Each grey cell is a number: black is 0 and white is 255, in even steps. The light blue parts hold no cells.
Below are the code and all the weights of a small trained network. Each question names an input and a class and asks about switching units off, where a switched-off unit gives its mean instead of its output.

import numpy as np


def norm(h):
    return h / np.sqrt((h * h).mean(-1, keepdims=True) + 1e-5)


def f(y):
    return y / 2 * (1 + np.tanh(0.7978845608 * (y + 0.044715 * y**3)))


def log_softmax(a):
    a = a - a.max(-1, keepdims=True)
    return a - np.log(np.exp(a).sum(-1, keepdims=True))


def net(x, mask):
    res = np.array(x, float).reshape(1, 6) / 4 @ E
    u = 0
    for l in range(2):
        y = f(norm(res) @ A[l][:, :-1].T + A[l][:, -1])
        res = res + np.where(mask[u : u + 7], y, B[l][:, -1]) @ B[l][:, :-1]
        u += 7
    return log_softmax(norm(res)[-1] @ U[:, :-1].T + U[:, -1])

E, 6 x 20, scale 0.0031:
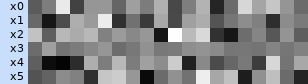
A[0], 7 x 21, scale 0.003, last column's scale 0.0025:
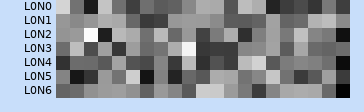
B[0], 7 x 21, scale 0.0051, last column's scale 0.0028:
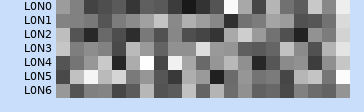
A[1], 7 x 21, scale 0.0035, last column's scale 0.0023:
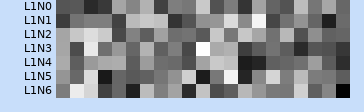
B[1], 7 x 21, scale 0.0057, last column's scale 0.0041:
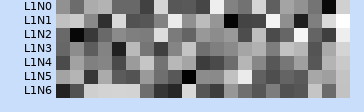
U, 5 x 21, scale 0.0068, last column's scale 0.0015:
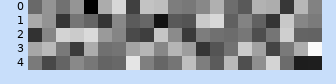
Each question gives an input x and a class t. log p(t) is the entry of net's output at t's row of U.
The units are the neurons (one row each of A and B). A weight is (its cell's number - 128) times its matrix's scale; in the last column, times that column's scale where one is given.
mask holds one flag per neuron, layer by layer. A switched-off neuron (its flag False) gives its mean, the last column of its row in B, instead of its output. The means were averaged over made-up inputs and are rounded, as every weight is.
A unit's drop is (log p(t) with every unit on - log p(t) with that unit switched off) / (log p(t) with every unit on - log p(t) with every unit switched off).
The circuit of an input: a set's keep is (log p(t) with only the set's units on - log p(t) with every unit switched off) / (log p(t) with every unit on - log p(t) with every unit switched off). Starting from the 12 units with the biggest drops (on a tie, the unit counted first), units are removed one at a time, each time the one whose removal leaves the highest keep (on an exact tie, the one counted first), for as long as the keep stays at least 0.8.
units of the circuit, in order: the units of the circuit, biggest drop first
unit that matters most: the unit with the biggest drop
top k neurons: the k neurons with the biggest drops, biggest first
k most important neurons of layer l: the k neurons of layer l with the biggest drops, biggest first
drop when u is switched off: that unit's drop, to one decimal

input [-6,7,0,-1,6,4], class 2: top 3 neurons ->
L0N5; L1N5; L0N2
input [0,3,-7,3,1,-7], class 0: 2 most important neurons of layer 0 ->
L0N4; L0N3
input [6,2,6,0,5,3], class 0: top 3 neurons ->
L1N3; L1N4; L0N0
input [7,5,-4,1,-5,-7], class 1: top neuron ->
L1N5
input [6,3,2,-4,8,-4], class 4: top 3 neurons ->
L1N0; L0N0; L1N1
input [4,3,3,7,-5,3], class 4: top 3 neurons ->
L1N2; L0N0; L1N6
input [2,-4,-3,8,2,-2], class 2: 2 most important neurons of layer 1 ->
L1N6; L1N3
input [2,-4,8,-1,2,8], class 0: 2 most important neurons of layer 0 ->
L0N6; L0N1
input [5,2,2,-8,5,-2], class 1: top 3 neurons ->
L1N5; L1N2; L0N2
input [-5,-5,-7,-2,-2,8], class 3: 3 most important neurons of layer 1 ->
L1N1; L1N3; L1N4
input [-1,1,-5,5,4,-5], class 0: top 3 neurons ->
L0N4; L1N1; L0N3
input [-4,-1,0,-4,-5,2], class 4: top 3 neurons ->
L1N2; L0N2; L1N5
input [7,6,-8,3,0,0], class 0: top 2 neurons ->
L0N4; L0N3
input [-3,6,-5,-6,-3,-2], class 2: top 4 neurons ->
L0N5; L1N3; L1N4; L1N5
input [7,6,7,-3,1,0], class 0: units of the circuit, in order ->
L1N4
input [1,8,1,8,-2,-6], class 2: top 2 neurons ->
L0N5; L1N1
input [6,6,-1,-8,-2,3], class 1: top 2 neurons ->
L1N5; L0N2
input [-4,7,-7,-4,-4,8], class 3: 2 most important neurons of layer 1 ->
L1N1; L1N6
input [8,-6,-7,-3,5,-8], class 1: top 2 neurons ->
L1N5; L1N1
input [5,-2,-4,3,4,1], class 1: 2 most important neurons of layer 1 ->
L1N5; L1N3
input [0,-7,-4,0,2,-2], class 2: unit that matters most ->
L1N6
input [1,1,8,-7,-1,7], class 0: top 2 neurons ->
L1N3; L1N4
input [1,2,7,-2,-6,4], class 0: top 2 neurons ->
L1N3; L1N4
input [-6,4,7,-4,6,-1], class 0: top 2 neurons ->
L1N4; L1N3
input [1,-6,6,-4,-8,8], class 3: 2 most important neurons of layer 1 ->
L1N1; L1N0
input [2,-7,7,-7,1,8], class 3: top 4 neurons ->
L1N1; L0N5; L0N3; L0N4
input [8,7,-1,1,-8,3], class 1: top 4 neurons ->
L1N5; L0N2; L1N0; L1N6
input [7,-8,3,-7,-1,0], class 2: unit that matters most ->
L1N6
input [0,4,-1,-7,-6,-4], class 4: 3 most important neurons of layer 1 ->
L1N2; L1N1; L1N6
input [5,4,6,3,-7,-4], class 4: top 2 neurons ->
L1N2; L0N3
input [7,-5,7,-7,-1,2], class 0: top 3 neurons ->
L1N3; L1N4; L0N0
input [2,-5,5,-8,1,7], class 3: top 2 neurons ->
L1N1; L0N5
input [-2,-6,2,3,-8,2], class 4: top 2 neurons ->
L1N2; L0N5
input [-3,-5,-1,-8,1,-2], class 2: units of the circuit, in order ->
L1N6
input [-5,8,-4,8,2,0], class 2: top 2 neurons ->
L0N5; L1N5
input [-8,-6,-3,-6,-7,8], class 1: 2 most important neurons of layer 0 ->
L0N0; L0N5
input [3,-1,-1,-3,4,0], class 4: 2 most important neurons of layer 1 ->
L1N0; L1N1
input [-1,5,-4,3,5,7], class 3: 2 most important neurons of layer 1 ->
L1N1; L1N6
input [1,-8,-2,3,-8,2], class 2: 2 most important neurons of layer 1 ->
L1N6; L1N0
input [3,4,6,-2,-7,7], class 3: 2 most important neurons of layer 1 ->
L1N1; L1N0
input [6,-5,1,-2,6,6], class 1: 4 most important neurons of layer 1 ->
L1N5; L1N2; L1N1; L1N6
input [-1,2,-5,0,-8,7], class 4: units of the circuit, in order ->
L1N2
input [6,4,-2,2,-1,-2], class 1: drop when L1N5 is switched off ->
0.1
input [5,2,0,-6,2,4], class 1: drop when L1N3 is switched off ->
0.0
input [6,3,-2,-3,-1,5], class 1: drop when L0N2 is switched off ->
0.2
